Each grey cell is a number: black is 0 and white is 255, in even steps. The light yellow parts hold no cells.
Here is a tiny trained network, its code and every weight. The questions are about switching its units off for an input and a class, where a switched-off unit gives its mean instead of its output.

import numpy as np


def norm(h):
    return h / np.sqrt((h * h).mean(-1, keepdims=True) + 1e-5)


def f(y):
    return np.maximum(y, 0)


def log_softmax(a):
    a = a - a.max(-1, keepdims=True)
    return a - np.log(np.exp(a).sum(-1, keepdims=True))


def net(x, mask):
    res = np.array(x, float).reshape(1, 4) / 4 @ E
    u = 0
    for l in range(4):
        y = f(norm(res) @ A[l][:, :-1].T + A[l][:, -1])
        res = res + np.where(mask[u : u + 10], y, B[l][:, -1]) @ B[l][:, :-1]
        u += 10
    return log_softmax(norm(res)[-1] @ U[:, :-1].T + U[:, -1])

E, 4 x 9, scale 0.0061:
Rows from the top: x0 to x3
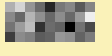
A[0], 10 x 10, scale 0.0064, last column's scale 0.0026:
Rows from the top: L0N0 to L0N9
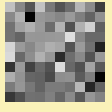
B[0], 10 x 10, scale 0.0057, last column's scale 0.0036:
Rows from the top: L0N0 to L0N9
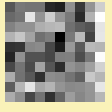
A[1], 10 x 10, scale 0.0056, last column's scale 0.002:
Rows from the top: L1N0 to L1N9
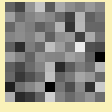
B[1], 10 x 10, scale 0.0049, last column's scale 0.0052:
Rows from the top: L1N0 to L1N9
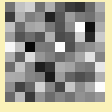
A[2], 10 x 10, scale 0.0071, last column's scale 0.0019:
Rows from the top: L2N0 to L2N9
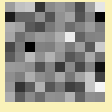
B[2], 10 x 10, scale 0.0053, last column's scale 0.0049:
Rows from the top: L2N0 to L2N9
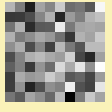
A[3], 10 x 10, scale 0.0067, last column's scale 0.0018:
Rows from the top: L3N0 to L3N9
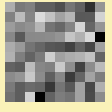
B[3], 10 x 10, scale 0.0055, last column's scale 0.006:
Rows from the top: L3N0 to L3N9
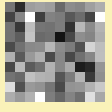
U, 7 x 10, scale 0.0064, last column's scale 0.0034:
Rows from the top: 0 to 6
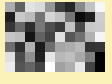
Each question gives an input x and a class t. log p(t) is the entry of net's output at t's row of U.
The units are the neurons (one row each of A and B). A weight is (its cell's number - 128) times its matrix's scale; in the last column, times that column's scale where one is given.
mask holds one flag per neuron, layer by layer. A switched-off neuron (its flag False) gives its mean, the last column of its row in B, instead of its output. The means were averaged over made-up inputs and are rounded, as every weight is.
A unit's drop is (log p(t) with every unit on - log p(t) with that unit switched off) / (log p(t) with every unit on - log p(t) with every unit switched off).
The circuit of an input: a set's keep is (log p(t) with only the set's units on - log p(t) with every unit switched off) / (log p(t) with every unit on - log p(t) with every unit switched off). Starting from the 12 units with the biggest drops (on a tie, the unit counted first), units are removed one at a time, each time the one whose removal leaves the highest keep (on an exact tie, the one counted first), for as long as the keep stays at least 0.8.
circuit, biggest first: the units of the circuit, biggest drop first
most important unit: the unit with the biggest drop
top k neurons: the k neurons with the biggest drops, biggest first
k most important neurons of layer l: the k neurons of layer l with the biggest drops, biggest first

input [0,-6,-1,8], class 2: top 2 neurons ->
(L0N6 L2N1)
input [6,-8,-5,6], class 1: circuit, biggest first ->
(L0N1 L3N1)
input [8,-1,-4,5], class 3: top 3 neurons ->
(L0N7 L1N8 L0N5)
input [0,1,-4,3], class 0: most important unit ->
L0N5
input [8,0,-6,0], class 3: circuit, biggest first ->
(L0N7 L1N8 L2N0)
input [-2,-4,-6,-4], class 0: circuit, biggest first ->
(L2N3 L0N1)
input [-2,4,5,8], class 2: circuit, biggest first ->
(L0N6 L1N8 L3N1)
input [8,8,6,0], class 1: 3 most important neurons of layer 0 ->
(L0N2 L0N3 L0N9)
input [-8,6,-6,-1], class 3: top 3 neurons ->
(L1N4 L0N1 L0N8)
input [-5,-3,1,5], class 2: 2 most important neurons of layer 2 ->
(L2N1 L2N0)
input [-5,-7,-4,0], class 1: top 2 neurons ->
(L0N1 L1N8)
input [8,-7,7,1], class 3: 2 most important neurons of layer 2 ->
(L2N0 L2N6)
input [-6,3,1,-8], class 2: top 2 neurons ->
(L0N0 L0N4)
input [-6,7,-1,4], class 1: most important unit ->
L1N0
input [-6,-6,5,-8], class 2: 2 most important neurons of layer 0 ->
(L0N5 L0N4)
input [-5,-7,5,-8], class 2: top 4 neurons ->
(L0N5 L0N4 L1N6 L0N2)
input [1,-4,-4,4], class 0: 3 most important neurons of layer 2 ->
(L2N8 L2N3 L2N6)
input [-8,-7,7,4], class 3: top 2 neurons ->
(L1N4 L2N4)
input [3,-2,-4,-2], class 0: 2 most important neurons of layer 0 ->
(L0N1 L0N3)
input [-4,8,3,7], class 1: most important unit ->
L0N2
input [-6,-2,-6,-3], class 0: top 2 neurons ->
(L0N1 L0N3)
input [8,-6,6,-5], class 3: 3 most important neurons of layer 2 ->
(L2N0 L2N6 L2N2)
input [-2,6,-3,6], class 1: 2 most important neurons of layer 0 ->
(L0N2 L0N5)
